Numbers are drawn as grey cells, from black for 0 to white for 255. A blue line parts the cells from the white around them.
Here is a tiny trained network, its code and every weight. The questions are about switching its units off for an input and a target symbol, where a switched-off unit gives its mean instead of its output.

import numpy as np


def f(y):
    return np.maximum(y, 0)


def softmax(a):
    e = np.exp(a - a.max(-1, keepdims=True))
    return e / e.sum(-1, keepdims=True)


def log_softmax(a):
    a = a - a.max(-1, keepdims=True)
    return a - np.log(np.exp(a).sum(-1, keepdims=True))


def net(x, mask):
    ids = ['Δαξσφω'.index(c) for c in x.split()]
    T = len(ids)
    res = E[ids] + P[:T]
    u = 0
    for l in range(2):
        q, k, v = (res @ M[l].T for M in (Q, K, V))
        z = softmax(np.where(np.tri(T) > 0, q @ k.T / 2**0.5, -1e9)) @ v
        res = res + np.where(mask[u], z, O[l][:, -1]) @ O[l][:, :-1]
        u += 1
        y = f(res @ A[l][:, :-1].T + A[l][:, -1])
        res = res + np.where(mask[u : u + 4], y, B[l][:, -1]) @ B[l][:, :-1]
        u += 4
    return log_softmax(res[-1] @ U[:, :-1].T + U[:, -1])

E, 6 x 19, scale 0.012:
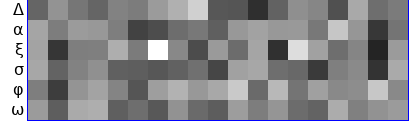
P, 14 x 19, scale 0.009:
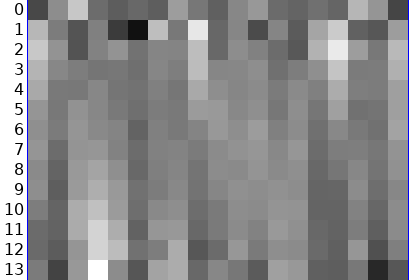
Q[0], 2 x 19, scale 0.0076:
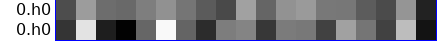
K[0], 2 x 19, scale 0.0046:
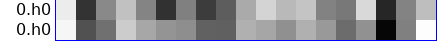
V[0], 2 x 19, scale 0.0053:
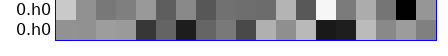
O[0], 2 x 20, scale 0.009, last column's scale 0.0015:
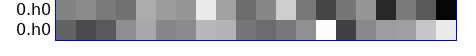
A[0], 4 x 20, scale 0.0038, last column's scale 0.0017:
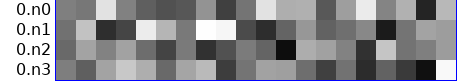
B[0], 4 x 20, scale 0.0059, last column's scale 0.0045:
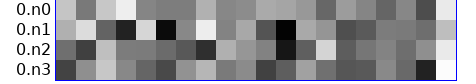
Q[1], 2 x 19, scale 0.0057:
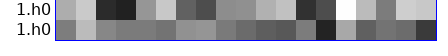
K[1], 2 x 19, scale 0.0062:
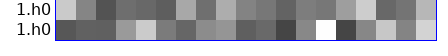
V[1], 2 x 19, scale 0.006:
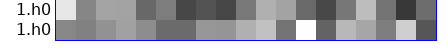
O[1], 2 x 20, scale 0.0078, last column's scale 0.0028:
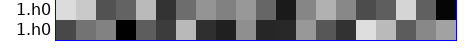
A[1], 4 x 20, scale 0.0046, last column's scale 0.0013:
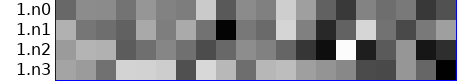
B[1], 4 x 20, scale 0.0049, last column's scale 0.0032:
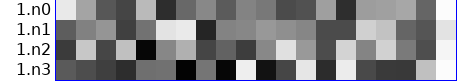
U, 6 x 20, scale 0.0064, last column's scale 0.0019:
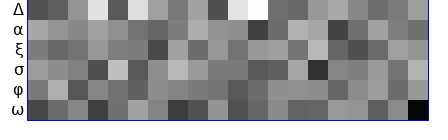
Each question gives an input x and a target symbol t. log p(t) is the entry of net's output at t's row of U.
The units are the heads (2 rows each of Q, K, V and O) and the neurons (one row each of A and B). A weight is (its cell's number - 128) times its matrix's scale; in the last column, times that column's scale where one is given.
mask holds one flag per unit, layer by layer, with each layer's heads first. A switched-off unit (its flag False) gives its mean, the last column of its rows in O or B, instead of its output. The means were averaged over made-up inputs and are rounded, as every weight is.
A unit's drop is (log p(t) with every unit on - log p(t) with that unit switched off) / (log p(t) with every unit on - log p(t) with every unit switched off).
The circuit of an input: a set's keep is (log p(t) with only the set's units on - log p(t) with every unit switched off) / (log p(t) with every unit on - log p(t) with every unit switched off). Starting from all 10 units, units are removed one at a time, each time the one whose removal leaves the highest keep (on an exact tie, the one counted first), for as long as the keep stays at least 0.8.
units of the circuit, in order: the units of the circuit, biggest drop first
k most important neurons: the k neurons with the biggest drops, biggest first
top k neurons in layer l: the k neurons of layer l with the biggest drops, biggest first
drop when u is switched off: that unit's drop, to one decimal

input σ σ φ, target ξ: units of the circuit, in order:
1.h0, 0.h0, 1.n3
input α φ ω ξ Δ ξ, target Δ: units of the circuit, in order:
0.h0, 1.h0, 0.n1
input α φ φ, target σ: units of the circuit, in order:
0.h0, 0.n1
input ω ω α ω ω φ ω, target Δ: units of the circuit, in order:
0.h0, 1.h0, 0.n0
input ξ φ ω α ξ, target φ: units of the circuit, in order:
1.h0, 0.h0, 1.n2
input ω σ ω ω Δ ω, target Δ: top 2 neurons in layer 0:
0.n2, 0.n0
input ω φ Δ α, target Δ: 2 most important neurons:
0.n2, 0.n0
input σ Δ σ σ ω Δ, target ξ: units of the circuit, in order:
0.h0, 1.h0, 1.n3
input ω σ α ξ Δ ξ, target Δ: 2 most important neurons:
0.n2, 1.n0
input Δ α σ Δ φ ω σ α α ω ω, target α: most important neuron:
0.n2
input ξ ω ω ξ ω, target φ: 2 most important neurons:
1.n2, 1.n0
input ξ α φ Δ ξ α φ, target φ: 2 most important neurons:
1.n2, 0.n3
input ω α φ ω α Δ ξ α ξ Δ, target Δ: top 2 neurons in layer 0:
0.n0, 0.n2
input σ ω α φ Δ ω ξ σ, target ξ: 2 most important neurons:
1.n3, 0.n3
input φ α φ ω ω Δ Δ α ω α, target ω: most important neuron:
1.n1
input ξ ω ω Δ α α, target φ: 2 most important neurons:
1.n2, 0.n3
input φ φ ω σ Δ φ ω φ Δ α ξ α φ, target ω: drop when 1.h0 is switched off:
1.3
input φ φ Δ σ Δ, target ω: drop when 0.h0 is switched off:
0.4
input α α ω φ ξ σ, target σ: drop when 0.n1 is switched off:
0.3
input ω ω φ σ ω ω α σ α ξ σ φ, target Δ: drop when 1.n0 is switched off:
0.1
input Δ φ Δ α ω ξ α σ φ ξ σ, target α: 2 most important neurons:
0.n3, 0.n2
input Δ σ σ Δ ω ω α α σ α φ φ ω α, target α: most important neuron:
0.n2
